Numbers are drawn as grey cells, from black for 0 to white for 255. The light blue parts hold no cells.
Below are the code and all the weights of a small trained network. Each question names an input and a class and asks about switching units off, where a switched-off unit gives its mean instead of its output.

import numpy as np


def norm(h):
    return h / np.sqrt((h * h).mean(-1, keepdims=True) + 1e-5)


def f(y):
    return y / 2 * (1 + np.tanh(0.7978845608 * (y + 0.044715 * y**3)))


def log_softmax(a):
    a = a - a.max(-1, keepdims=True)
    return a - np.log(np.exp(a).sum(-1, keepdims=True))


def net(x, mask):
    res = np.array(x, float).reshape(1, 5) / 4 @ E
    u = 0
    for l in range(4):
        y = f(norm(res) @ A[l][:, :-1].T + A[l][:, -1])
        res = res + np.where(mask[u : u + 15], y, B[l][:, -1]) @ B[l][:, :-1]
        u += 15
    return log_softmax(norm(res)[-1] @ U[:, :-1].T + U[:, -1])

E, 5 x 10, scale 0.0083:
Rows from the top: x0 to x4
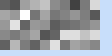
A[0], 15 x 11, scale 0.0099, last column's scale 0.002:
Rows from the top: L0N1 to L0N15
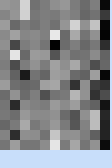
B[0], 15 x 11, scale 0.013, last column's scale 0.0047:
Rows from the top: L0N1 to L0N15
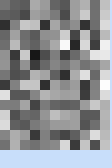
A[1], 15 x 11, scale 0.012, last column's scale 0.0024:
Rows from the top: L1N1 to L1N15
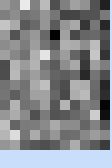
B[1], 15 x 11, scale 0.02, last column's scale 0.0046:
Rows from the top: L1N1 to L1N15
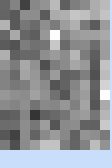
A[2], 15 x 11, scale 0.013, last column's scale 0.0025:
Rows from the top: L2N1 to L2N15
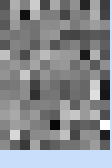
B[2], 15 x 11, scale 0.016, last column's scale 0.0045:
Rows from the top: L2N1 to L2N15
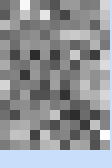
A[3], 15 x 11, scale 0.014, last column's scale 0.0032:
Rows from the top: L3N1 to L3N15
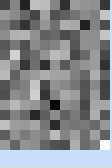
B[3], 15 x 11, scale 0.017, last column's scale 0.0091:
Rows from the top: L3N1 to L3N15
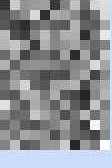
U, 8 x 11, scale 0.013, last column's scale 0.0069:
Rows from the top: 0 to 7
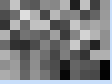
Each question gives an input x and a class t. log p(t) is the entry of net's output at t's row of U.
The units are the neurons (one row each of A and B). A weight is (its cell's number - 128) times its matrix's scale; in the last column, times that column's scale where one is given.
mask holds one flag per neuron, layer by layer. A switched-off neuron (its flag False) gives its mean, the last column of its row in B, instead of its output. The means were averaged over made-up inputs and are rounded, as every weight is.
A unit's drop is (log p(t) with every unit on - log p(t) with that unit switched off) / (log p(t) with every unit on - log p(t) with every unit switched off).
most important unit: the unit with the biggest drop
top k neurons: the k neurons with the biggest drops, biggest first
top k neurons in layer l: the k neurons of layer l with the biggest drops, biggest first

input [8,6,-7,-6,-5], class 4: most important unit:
L0N6
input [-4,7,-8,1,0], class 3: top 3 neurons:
[L0N14; L0N11; L0N7]
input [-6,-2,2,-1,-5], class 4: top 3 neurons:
[L0N10; L1N3; L0N15]
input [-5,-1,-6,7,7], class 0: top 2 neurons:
[L0N15; L0N4]
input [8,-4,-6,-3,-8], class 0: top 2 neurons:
[L0N5; L0N10]
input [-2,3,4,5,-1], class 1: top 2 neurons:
[L0N3; L1N7]
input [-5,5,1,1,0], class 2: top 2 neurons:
[L0N2; L0N1]
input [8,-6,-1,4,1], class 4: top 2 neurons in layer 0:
[L0N12; L0N13]
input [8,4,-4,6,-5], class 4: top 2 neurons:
[L0N9; L0N12]
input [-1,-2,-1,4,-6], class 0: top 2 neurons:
[L0N5; L1N4]
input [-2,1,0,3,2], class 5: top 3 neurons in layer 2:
[L2N7; L2N13; L2N1]
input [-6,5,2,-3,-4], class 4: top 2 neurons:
[L0N10; L0N8]
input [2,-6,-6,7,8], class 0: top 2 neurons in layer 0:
[L0N15; L0N4]
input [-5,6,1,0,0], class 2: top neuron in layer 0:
[L0N2]
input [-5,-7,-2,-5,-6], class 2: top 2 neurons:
[L0N8; L0N15]
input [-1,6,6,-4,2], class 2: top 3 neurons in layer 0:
[L0N2; L0N1; L0N14]
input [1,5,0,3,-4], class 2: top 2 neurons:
[L0N2; L0N1]
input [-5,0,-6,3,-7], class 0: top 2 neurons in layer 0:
[L0N5; L0N6]
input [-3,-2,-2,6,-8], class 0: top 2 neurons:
[L0N5; L1N4]
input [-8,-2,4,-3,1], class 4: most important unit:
L0N10
